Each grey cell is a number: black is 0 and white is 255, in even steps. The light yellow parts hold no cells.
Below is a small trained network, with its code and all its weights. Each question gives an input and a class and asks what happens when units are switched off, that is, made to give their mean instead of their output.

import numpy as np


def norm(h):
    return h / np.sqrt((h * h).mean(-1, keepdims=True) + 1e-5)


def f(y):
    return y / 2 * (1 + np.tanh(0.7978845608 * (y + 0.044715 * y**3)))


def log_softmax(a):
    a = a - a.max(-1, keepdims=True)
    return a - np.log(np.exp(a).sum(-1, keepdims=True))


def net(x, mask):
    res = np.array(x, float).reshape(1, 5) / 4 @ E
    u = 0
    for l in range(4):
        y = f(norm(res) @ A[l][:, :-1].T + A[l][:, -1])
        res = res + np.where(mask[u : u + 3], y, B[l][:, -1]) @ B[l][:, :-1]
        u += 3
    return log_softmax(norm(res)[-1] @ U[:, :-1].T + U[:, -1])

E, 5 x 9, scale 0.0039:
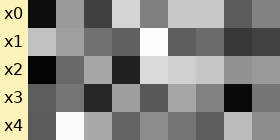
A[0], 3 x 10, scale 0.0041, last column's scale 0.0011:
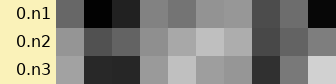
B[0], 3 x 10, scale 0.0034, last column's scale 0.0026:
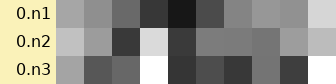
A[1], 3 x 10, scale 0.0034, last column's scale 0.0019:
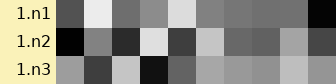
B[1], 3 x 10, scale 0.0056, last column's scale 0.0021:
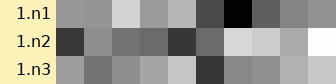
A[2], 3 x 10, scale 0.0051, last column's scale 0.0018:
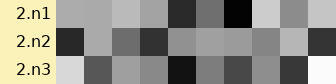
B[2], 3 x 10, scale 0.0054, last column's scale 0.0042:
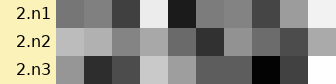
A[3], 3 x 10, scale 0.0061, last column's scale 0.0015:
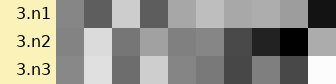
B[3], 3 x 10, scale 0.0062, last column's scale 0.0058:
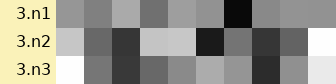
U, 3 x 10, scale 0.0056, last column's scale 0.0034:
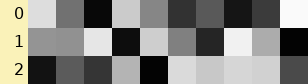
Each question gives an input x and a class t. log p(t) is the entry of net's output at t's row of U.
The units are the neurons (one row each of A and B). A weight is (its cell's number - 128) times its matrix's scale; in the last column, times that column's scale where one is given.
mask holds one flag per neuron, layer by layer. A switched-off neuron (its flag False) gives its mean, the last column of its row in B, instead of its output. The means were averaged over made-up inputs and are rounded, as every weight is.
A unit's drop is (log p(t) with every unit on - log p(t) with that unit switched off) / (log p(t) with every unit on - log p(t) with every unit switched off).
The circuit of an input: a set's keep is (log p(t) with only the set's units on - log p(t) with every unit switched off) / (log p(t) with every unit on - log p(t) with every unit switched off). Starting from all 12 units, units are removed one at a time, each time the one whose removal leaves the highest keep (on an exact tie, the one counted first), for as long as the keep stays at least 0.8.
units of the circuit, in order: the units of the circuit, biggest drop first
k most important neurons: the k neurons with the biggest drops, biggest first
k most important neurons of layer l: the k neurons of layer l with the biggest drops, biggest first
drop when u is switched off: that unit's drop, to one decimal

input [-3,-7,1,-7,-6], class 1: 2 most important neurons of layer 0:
0.n3; 0.n2
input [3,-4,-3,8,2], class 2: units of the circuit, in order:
1.n2; 3.n2
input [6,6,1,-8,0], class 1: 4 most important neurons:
2.n3; 2.n1; 0.n3; 2.n2
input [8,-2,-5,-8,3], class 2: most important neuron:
2.n3
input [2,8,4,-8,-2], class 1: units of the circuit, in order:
2.n3; 3.n2
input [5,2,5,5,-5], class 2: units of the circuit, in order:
1.n2; 3.n2; 2.n3
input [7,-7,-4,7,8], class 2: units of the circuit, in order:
1.n2; 3.n2
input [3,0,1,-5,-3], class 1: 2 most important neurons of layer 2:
2.n1; 2.n3
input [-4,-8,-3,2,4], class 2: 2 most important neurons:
3.n2; 0.n3
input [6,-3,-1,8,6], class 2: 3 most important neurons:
1.n2; 2.n3; 3.n2
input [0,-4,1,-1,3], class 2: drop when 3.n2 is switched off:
0.6
